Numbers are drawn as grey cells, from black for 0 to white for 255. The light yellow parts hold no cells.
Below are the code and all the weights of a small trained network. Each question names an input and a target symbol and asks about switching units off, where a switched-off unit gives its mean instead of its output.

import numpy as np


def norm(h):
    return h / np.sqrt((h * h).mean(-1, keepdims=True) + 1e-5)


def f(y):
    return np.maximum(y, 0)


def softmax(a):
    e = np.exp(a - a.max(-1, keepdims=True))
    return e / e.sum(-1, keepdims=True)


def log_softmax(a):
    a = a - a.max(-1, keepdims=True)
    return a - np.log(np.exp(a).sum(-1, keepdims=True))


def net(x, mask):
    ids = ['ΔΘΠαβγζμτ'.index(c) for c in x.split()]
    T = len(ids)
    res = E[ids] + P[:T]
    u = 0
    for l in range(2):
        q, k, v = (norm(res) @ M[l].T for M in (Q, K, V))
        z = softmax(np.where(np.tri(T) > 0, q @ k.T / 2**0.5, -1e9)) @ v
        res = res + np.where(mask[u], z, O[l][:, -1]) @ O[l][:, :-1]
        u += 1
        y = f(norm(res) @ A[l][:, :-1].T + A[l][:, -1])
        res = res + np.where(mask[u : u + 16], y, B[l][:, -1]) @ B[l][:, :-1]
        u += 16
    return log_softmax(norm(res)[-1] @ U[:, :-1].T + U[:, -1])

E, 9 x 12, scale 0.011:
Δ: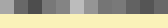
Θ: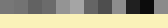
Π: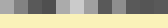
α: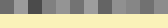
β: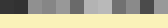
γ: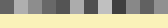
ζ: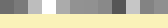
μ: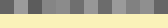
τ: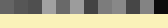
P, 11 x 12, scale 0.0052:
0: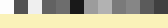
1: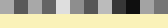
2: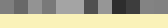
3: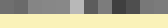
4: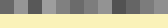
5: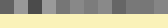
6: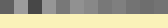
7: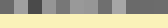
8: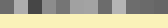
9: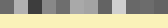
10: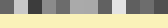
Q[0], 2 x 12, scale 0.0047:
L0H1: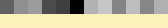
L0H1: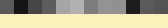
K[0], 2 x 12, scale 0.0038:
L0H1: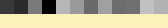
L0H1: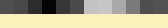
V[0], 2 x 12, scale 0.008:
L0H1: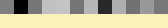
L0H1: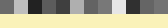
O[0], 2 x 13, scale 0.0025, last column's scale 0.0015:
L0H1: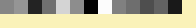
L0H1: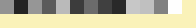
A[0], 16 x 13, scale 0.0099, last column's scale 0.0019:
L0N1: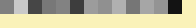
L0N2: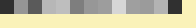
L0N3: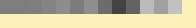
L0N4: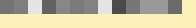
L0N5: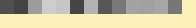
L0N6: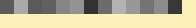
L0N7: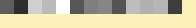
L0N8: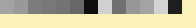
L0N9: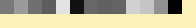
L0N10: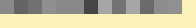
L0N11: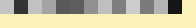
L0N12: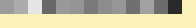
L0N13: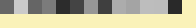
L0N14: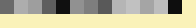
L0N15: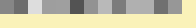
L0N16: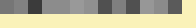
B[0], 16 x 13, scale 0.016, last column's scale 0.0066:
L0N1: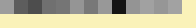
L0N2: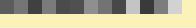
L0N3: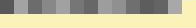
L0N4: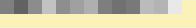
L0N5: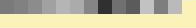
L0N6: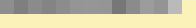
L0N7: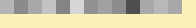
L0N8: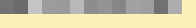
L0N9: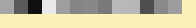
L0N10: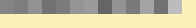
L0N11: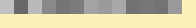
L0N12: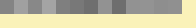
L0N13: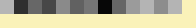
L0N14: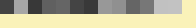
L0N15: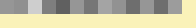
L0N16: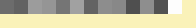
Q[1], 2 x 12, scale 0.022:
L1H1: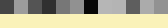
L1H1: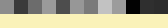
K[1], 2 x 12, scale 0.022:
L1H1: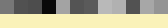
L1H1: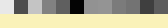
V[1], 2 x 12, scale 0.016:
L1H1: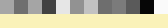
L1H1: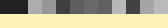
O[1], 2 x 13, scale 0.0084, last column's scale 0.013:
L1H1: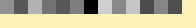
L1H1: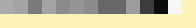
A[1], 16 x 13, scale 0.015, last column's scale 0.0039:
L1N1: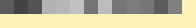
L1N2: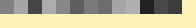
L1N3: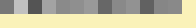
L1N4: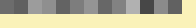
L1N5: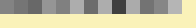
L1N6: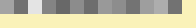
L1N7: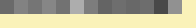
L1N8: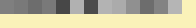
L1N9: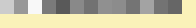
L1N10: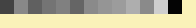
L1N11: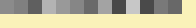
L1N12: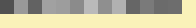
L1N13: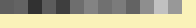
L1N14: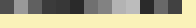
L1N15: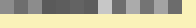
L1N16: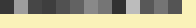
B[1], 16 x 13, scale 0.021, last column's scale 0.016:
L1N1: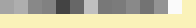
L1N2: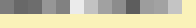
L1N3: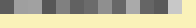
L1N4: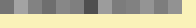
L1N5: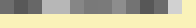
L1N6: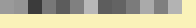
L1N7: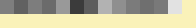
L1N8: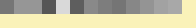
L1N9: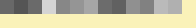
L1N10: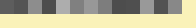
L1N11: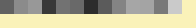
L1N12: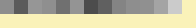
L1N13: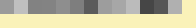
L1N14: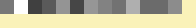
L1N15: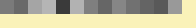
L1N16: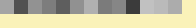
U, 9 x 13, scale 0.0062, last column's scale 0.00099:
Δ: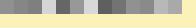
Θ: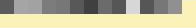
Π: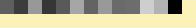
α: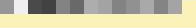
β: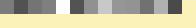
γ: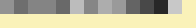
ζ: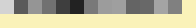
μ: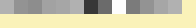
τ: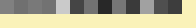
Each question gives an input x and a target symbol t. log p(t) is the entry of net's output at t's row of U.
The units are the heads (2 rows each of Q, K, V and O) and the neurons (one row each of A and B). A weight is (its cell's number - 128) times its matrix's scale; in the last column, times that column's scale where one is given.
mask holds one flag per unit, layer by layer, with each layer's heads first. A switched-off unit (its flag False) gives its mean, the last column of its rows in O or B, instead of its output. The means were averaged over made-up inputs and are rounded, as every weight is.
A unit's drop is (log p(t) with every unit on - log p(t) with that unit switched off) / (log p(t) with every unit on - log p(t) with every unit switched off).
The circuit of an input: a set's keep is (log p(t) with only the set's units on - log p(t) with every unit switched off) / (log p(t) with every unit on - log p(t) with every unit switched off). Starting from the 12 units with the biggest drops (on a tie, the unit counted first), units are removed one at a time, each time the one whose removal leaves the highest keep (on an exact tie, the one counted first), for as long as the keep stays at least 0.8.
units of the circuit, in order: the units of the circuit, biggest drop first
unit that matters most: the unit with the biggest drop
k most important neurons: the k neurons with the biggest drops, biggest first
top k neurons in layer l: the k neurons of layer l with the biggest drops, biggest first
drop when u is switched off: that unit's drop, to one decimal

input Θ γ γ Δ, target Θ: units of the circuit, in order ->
L1H1, L1N8
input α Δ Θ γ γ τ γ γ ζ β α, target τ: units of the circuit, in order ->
L0N13
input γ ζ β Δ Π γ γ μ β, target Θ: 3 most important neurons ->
L0N2, L0N7, L0N5
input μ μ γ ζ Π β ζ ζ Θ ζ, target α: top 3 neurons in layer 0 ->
L0N2, L0N16, L0N4
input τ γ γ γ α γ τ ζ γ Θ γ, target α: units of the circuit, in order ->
L0H1, L0N14, L1N14
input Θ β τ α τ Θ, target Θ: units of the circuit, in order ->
L1H1, L1N8
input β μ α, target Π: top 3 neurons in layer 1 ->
L1N16, L1N11, L1N2
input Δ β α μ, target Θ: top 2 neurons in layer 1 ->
L1N15, L1N8
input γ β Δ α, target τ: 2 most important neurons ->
L0N13, L0N5
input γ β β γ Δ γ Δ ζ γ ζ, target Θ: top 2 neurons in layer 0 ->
L0N2, L0N7
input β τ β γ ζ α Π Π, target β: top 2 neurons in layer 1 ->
L1N8, L1N7
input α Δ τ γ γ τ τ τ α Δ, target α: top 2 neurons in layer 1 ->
L1N13, L1N6
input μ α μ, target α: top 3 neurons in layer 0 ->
L0N1, L0N4, L0N15
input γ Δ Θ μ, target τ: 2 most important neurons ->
L0N5, L0N13
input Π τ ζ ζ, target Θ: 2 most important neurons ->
L0N2, L1N2
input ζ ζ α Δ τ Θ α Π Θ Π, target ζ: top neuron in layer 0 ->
L0N16
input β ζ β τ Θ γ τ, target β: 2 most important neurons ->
L1N8, L0N4
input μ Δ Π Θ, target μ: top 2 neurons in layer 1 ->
L1N13, L1N1
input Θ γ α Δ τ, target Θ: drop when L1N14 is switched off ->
0.1
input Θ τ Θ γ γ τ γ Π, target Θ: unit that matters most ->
L1H1
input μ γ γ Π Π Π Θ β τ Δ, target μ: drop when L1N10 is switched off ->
0.0
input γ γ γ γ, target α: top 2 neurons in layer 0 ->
L0N14, L0N16
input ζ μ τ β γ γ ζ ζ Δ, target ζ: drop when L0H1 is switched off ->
0.3
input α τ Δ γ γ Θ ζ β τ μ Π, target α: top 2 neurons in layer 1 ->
L1N13, L1N6
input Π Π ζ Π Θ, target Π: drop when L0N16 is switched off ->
1.1
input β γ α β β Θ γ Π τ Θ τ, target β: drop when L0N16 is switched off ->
0.2
